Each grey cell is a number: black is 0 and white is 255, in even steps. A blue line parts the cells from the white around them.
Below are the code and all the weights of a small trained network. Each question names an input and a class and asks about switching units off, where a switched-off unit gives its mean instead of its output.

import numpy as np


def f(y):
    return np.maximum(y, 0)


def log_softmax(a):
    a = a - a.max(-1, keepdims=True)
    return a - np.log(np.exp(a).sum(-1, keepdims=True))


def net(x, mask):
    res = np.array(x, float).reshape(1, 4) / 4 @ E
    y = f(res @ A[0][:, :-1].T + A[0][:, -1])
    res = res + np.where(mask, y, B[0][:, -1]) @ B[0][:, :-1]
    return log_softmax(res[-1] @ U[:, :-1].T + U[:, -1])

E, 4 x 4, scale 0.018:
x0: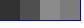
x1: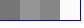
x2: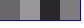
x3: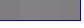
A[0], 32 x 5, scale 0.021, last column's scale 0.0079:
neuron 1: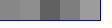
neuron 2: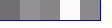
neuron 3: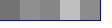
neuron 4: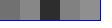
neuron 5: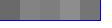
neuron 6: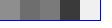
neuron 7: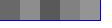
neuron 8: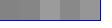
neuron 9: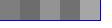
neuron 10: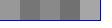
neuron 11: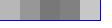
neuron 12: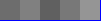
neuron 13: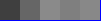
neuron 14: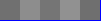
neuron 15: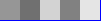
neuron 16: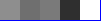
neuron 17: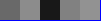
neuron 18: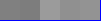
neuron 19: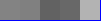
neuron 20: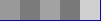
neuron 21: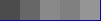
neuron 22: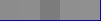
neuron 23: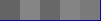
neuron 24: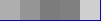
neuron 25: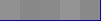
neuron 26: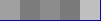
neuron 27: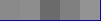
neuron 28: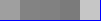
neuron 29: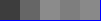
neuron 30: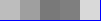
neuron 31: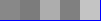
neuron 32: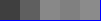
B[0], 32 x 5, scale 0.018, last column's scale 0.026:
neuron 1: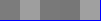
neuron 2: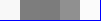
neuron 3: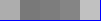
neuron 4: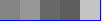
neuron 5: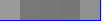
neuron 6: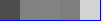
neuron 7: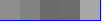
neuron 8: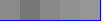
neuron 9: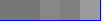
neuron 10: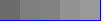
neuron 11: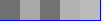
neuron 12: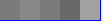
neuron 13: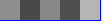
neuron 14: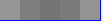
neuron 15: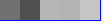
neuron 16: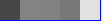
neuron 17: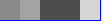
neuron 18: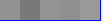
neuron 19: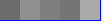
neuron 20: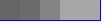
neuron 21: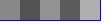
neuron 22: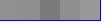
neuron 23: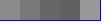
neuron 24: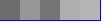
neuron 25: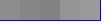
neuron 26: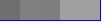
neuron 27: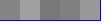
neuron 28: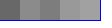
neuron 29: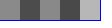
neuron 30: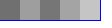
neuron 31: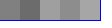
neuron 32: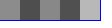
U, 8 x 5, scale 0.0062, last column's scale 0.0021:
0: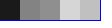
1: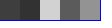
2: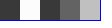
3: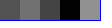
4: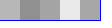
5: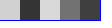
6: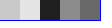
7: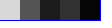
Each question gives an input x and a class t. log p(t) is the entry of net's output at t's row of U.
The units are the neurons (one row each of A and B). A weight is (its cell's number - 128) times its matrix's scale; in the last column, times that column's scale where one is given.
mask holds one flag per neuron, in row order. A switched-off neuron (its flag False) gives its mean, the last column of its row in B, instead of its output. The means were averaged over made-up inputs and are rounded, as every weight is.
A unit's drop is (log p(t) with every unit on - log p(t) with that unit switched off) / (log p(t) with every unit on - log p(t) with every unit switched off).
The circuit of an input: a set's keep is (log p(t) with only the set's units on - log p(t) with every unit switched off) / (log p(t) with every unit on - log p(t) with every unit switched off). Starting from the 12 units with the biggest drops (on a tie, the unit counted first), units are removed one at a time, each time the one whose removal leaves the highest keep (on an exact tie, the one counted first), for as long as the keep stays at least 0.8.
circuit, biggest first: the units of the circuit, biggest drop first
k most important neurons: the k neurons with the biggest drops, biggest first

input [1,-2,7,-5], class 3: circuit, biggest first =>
neuron 2
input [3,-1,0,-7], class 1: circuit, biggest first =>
neuron 2; neuron 17
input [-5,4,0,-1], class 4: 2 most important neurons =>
neuron 17; neuron 4
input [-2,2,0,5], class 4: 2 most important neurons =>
neuron 17; neuron 4
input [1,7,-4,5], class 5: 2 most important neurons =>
neuron 11; neuron 30
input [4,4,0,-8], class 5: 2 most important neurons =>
neuron 17; neuron 4
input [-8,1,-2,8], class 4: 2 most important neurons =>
neuron 16; neuron 6
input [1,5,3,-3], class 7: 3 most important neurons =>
neuron 11; neuron 30; neuron 24
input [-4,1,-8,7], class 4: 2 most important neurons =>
neuron 16; neuron 6
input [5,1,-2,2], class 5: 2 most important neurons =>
neuron 16; neuron 6
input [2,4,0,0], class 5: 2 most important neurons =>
neuron 17; neuron 4
